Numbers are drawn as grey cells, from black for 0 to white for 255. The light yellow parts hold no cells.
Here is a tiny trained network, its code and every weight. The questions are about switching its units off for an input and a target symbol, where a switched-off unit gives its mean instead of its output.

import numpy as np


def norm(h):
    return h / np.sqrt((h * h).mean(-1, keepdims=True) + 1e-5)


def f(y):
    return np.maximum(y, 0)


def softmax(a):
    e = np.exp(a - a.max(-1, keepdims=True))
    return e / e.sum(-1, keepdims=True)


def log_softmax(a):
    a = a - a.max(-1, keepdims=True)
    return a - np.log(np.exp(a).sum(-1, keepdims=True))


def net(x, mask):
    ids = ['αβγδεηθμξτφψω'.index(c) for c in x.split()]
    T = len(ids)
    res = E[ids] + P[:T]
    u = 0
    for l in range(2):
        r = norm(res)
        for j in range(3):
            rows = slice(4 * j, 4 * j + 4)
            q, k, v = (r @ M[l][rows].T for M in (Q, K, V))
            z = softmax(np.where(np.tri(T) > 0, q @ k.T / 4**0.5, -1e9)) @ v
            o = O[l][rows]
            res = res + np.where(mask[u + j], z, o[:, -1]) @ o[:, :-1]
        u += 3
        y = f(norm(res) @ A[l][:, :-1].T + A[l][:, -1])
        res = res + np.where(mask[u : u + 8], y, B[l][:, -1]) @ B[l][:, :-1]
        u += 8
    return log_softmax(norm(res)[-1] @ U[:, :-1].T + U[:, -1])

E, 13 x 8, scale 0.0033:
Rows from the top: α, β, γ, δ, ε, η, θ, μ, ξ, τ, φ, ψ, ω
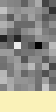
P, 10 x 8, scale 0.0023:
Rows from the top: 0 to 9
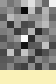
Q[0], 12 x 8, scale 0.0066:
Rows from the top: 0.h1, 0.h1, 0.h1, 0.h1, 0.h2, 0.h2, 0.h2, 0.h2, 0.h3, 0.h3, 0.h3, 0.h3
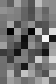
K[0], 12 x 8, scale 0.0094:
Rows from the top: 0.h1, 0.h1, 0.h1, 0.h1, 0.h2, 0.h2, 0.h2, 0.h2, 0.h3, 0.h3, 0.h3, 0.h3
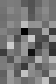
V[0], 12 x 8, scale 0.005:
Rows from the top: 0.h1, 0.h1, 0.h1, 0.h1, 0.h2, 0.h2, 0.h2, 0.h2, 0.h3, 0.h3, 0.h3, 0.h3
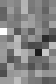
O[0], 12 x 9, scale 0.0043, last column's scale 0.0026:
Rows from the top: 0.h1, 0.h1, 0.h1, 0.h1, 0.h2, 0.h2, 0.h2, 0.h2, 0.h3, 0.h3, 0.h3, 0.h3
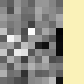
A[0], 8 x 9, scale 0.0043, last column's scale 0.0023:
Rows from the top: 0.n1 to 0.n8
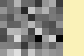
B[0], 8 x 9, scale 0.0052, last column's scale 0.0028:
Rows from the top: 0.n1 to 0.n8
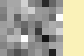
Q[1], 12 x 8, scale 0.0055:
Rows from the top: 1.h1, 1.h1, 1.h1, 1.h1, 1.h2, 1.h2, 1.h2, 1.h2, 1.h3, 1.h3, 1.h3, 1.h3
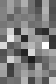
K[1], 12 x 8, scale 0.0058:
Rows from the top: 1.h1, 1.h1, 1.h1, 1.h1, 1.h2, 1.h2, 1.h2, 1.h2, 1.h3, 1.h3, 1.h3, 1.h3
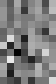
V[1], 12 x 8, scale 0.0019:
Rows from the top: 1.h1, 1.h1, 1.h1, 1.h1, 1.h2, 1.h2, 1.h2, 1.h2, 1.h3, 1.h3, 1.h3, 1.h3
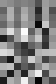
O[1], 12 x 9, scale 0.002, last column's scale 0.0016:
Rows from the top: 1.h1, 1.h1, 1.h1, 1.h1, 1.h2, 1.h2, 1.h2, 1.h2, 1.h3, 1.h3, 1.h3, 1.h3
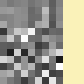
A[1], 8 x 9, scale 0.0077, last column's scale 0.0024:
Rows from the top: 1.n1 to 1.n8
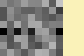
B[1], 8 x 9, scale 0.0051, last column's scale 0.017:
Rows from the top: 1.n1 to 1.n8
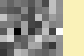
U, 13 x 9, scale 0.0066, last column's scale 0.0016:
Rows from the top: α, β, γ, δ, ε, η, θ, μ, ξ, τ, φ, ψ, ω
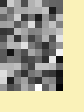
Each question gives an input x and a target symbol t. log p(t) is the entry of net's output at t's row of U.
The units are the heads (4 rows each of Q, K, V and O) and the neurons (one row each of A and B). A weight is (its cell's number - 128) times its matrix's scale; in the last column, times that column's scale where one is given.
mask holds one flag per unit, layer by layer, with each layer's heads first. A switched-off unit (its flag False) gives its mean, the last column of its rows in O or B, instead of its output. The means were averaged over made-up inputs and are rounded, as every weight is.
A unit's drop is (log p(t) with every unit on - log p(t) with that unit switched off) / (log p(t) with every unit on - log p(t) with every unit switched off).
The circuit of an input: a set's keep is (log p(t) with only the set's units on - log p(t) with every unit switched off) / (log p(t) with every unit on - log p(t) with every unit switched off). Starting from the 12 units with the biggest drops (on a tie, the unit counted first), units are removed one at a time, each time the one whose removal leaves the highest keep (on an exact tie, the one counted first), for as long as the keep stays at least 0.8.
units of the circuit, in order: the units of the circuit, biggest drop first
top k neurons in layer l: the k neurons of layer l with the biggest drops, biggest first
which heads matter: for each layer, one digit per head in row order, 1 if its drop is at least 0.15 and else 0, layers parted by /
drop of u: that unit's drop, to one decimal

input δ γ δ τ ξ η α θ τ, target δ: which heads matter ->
010 / 000
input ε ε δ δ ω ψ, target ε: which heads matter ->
011 / 000
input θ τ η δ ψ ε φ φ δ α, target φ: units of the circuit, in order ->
[0.h2, 1.n5, 1.n3]
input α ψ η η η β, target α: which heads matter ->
011 / 000
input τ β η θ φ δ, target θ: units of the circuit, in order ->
[0.h2, 1.n5]
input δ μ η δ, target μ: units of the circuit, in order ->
[0.h2, 1.n5, 1.n7]
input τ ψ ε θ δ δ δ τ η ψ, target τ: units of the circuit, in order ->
[0.h2, 1.n5, 1.n6]
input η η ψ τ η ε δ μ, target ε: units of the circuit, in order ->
[0.h2, 1.n5, 1.n8]
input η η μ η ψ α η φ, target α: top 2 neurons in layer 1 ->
[1.n5, 1.n8]
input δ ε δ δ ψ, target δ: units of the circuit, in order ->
[0.h2, 1.n5]
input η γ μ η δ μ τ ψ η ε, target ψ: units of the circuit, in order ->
[0.h2, 1.n5, 1.n4]
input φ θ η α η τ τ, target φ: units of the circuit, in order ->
[0.h2, 1.n5, 0.n8, 1.n3]
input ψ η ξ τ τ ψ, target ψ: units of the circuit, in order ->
[0.h2, 1.n5, 0.h3, 1.n4]
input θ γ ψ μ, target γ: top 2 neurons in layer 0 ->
[0.n5, 0.n8]
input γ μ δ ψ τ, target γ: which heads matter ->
010 / 000
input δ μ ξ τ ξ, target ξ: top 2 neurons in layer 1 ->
[1.n5, 1.n2]
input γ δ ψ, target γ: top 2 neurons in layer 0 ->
[0.n5, 0.n8]
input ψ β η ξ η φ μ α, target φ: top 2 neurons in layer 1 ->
[1.n5, 1.n3]
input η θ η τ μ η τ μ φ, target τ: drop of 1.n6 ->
0.2
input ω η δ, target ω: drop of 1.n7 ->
0.2
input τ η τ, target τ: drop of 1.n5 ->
0.5
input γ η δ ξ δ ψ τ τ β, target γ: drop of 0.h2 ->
1.0
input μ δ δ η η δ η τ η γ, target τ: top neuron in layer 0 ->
[0.n5]
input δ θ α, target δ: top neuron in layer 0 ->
[0.n2]
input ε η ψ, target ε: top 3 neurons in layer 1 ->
[1.n5, 1.n8, 1.n1]
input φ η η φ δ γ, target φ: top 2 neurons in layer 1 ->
[1.n5, 1.n3]
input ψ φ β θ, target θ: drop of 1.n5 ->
0.1
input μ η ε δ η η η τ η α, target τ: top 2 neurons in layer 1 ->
[1.n5, 1.n6]
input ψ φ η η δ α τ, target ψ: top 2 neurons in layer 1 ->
[1.n5, 1.n1]
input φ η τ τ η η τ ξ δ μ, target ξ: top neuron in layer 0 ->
[0.n5]
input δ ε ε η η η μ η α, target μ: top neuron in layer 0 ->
[0.n4]
